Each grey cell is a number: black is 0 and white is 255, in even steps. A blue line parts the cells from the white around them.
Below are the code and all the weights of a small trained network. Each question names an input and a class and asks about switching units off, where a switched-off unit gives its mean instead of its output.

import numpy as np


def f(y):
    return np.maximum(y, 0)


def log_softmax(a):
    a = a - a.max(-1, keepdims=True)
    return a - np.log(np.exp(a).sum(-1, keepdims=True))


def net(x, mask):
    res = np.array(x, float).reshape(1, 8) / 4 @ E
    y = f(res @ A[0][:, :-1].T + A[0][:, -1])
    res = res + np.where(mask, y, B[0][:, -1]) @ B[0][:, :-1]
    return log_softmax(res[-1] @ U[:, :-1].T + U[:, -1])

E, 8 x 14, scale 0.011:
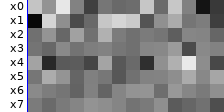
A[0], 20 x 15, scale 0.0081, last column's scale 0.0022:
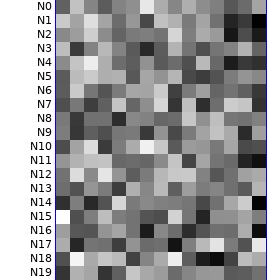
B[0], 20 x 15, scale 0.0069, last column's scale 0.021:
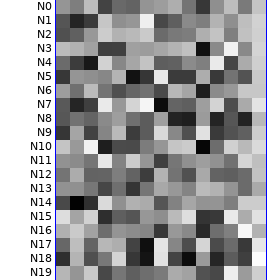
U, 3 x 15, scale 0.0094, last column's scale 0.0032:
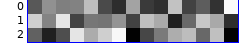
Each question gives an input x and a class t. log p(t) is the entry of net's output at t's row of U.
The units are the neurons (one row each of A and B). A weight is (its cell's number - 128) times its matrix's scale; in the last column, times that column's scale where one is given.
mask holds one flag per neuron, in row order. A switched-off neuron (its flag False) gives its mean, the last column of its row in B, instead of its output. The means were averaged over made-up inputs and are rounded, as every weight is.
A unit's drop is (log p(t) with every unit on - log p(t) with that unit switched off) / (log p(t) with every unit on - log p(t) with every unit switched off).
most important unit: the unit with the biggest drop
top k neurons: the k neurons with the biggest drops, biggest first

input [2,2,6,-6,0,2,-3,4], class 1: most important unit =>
N7
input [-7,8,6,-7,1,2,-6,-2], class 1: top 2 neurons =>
[N10 N19]
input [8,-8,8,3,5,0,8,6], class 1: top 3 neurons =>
[N15 N3 N7]
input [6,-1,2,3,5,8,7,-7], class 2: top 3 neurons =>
[N18 N1 N2]
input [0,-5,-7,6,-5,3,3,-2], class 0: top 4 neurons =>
[N18 N10 N5 N6]
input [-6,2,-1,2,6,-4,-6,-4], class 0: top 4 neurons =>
[N17 N9 N1 N4]
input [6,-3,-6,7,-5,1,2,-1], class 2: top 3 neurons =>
[N1 N4 N2]
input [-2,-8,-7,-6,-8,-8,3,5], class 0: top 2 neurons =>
[N18 N5]
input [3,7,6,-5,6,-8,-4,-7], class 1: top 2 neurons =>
[N10 N18]
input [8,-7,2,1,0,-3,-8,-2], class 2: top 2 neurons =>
[N1 N4]
